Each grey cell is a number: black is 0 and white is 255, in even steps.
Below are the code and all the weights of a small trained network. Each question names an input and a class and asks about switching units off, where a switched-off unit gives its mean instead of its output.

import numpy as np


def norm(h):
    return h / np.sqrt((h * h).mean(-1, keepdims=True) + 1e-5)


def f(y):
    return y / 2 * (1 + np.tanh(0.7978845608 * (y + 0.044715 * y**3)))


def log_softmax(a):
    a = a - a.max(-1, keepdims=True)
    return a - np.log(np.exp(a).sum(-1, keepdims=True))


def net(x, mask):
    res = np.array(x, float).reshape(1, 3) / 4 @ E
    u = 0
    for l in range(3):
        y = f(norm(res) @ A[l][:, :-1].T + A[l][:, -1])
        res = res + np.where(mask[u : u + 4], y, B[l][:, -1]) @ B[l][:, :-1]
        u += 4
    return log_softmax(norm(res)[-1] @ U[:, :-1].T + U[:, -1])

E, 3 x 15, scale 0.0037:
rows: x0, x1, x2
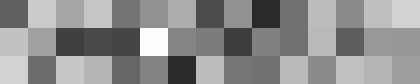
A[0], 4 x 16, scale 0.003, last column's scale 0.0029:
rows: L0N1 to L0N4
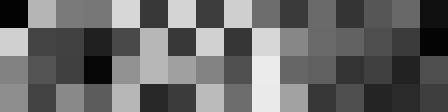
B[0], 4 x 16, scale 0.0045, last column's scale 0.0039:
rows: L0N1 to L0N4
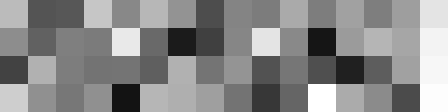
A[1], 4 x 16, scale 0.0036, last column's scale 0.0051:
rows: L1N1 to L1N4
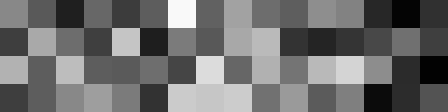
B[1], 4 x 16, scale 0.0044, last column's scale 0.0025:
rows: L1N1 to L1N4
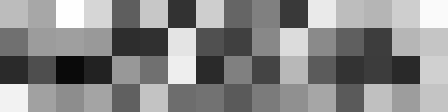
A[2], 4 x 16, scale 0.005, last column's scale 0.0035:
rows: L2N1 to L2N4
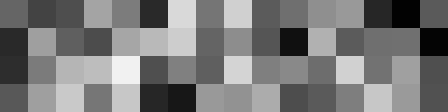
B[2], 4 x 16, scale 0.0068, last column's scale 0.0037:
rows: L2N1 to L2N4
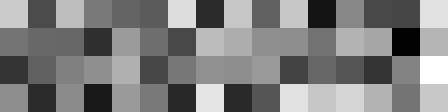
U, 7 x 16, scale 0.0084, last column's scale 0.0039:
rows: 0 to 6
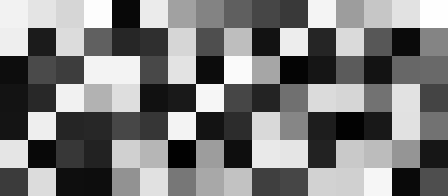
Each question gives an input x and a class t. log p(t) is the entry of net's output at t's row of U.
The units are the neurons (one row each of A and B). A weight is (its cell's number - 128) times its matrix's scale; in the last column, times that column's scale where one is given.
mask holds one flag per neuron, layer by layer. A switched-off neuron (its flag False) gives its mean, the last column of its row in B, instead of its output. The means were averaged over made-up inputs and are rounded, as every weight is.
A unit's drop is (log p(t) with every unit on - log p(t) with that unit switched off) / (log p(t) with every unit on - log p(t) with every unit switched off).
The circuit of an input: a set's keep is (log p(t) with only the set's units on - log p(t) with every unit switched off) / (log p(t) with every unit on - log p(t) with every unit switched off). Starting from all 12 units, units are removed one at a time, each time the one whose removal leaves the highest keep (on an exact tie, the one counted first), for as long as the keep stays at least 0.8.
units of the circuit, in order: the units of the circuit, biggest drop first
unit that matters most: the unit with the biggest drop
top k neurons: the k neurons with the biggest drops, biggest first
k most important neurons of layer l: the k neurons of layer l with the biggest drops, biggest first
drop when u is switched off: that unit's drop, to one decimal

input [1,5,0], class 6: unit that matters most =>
L1N1
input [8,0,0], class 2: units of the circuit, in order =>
L0N4, L1N1
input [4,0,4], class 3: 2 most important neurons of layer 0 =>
L0N4, L0N1
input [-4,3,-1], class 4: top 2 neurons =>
L0N3, L1N2
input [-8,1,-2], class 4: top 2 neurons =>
L0N2, L1N2
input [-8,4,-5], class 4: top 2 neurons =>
L0N2, L0N3
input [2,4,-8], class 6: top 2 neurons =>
L2N2, L0N2
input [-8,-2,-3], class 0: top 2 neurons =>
L0N4, L1N1
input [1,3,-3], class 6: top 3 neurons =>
L0N2, L2N2, L2N1
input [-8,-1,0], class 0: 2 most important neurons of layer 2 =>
L2N1, L2N4
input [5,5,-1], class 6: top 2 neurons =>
L2N2, L1N1
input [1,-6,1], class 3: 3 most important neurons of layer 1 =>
L1N3, L1N4, L1N2
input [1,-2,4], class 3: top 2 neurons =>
L0N4, L2N4
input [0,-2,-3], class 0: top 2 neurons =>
L0N2, L1N1
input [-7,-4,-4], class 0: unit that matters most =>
L0N4
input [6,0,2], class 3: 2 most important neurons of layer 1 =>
L1N4, L1N3
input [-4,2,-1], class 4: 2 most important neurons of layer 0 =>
L0N3, L0N2
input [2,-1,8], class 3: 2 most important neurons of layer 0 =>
L0N4, L0N2
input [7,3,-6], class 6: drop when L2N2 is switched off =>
0.5
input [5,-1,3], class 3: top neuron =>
L0N4
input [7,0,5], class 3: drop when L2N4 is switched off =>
0.1
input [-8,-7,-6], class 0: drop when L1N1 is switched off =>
0.3
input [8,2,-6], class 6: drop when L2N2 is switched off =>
0.6
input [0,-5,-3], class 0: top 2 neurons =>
L0N2, L1N1
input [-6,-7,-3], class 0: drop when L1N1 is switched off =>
0.2
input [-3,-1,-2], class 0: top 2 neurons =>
L0N4, L1N1
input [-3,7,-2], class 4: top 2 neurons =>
L0N3, L1N2
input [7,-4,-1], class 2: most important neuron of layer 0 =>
L0N2
